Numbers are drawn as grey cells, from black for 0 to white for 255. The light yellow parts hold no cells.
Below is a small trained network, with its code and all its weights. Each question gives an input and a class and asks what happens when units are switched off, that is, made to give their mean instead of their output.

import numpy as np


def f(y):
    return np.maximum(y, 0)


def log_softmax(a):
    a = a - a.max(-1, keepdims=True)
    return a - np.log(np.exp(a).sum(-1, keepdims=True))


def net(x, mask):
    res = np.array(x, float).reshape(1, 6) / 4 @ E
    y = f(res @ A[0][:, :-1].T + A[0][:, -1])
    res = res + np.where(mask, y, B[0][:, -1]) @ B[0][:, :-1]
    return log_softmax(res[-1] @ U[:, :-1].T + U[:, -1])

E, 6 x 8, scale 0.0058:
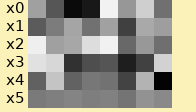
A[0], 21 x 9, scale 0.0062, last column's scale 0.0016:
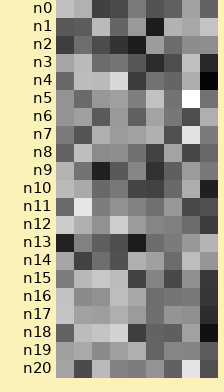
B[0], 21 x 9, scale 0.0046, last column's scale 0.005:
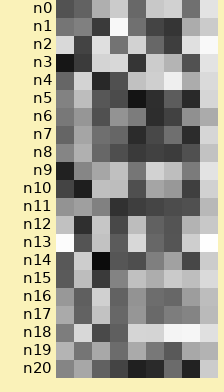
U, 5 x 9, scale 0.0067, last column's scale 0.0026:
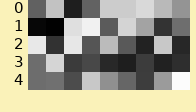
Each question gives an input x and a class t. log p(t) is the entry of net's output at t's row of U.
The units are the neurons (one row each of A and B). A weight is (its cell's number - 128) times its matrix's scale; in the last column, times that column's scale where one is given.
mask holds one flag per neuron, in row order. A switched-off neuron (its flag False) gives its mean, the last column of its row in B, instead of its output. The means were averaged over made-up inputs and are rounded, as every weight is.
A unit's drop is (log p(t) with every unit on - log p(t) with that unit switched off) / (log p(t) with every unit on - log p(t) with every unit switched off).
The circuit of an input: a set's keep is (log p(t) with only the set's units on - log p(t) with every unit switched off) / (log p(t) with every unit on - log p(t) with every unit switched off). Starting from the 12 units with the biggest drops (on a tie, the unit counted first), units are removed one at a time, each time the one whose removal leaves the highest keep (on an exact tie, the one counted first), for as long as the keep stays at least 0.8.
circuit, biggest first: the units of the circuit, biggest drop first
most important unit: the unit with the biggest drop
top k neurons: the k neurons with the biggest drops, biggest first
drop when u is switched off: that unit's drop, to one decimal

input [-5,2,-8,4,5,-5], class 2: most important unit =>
n13
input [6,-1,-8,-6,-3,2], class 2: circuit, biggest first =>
[n2, n13]
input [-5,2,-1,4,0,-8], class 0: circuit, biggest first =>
[n18, n4]
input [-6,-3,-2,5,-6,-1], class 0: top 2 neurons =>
[n18, n4]
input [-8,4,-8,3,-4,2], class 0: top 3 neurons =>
[n4, n18, n15]
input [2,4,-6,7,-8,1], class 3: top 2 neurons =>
[n5, n20]
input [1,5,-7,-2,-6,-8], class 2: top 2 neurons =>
[n2, n13]
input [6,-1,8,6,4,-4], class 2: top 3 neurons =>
[n12, n19, n16]
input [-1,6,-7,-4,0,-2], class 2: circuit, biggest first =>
[n13, n2]
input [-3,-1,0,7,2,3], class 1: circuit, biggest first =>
[n3, n10]
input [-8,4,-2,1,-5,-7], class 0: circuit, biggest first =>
[n18, n4]
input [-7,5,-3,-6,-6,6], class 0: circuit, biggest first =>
[n18, n4, n15]
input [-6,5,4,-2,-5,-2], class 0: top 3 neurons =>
[n18, n4, n15]
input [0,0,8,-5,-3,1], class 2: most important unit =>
n12
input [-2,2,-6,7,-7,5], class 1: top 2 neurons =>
[n3, n10]
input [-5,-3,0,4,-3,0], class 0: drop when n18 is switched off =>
0.4
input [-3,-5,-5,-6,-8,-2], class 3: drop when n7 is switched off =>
0.2
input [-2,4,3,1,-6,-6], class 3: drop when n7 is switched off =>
0.1
